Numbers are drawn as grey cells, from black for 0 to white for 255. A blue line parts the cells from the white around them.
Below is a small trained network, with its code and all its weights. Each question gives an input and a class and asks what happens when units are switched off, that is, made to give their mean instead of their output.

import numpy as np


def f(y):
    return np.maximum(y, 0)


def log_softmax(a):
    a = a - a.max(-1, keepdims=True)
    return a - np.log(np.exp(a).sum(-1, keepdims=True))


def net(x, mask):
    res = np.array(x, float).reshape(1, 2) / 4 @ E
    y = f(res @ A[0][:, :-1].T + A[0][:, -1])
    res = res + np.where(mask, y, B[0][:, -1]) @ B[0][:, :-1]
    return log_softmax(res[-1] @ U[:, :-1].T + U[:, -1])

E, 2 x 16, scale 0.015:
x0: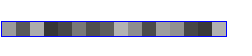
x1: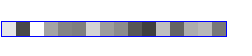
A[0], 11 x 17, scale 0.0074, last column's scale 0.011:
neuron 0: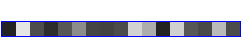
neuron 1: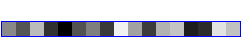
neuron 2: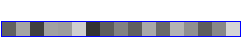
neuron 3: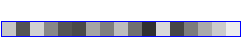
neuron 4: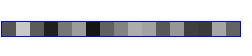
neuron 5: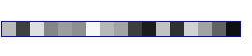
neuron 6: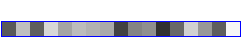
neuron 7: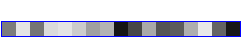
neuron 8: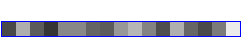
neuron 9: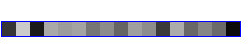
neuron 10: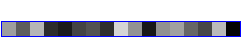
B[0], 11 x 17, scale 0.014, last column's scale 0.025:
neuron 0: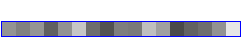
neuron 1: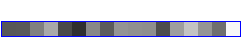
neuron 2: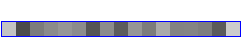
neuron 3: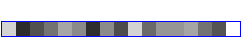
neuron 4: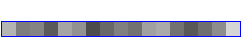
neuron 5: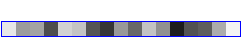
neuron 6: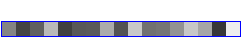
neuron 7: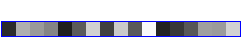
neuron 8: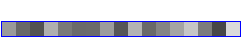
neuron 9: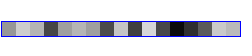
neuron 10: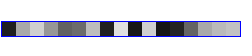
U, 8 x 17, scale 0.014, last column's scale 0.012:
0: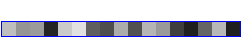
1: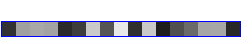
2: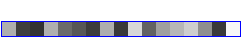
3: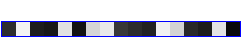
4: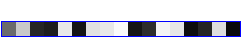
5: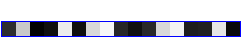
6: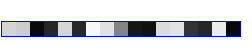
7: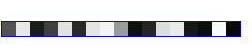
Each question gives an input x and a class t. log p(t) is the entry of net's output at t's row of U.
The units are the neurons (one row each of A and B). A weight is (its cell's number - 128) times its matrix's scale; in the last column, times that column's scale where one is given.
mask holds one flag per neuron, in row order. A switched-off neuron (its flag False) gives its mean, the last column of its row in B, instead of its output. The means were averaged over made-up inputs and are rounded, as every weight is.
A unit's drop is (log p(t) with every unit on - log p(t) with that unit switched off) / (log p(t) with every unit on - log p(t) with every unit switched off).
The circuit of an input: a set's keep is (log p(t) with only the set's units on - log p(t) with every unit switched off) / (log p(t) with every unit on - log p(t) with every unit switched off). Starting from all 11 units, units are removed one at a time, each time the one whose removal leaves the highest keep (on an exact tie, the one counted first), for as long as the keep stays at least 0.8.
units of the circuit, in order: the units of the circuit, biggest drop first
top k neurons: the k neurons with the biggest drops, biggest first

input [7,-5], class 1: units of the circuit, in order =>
[neuron 10]
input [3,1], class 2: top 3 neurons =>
[neuron 7; neuron 9; neuron 5]
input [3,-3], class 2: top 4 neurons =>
[neuron 5; neuron 7; neuron 9; neuron 8]
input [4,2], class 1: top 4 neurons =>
[neuron 10; neuron 6; neuron 8; neuron 2]
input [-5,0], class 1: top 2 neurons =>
[neuron 7; neuron 3]
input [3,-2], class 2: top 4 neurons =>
[neuron 7; neuron 5; neuron 9; neuron 8]
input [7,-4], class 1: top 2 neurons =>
[neuron 10; neuron 1]
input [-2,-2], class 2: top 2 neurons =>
[neuron 5; neuron 10]
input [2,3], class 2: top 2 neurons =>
[neuron 9; neuron 0]
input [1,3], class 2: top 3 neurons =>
[neuron 9; neuron 0; neuron 10]
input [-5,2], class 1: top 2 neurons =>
[neuron 7; neuron 3]
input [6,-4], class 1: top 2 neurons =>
[neuron 10; neuron 1]
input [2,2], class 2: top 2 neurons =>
[neuron 7; neuron 9]
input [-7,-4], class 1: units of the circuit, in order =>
[neuron 7]
